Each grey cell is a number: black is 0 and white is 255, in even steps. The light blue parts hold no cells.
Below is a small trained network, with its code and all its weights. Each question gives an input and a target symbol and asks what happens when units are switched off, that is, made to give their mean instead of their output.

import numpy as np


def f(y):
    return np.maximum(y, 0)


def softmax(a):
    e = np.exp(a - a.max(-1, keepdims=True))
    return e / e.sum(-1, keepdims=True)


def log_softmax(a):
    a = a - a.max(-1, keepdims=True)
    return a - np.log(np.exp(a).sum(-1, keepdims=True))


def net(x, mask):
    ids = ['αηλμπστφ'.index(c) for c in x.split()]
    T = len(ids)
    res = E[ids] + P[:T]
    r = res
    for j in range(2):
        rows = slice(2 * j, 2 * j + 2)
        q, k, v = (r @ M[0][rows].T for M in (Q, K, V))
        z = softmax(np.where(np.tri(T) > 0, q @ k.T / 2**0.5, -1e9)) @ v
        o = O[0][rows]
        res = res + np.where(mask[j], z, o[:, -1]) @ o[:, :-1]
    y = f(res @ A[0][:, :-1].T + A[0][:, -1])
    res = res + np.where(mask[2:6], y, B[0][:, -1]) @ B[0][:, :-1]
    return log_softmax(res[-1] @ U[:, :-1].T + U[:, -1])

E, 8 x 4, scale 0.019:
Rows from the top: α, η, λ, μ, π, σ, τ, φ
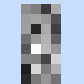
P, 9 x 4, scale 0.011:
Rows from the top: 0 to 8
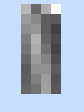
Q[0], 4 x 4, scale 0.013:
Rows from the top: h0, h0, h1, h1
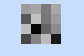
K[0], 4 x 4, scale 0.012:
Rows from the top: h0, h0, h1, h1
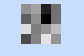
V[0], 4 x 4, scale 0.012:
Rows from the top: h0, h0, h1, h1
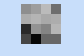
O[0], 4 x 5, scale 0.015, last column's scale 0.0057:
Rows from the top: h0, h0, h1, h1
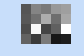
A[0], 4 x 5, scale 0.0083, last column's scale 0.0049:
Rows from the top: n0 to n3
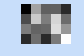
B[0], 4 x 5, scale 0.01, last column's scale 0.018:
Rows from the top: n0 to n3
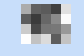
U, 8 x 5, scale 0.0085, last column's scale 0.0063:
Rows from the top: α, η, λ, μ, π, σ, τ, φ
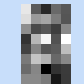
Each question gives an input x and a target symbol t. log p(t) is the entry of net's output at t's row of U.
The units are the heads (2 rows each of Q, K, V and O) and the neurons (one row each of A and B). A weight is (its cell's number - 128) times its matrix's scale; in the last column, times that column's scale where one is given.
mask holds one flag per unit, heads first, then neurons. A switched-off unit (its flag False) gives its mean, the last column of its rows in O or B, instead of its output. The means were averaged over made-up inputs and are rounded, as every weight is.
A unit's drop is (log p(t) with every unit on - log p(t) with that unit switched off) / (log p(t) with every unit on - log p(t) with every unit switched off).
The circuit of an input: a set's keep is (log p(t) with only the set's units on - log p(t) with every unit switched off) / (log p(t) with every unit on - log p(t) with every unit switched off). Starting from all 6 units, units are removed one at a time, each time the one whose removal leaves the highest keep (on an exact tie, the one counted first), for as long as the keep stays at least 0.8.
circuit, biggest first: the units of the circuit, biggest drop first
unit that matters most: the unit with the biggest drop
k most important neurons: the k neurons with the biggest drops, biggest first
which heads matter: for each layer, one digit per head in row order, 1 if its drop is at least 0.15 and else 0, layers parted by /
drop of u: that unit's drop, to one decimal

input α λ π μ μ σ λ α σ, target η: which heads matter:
01
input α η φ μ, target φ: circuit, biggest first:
h1; n1
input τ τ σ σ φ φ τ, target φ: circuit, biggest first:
h1; n3; n0
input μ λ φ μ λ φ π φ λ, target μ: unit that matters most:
n0
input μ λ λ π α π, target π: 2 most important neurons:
n1; n3
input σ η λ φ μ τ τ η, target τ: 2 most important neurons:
n0; n1
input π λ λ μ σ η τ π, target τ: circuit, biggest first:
h1; n0
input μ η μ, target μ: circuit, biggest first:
n0; h1; h0
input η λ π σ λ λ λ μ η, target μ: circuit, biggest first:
n0; n2
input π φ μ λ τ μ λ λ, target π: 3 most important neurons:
n1; n3; n0
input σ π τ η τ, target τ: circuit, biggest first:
n0; h1
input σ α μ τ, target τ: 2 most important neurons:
n1; n0
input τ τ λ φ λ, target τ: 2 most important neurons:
n1; n0
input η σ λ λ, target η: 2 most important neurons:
n1; n0
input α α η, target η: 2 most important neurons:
n1; n0
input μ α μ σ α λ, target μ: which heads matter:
10
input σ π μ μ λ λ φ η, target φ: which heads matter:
01
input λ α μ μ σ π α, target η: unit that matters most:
n1
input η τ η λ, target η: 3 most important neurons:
n1; n2; n0
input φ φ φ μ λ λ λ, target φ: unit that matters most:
h1
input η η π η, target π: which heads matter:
11
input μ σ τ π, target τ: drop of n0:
0.2
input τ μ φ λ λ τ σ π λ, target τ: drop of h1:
1.0
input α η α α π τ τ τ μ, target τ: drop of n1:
0.3
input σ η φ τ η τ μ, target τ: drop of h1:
0.9
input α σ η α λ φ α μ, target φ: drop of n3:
0.1
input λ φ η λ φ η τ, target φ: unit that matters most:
n3
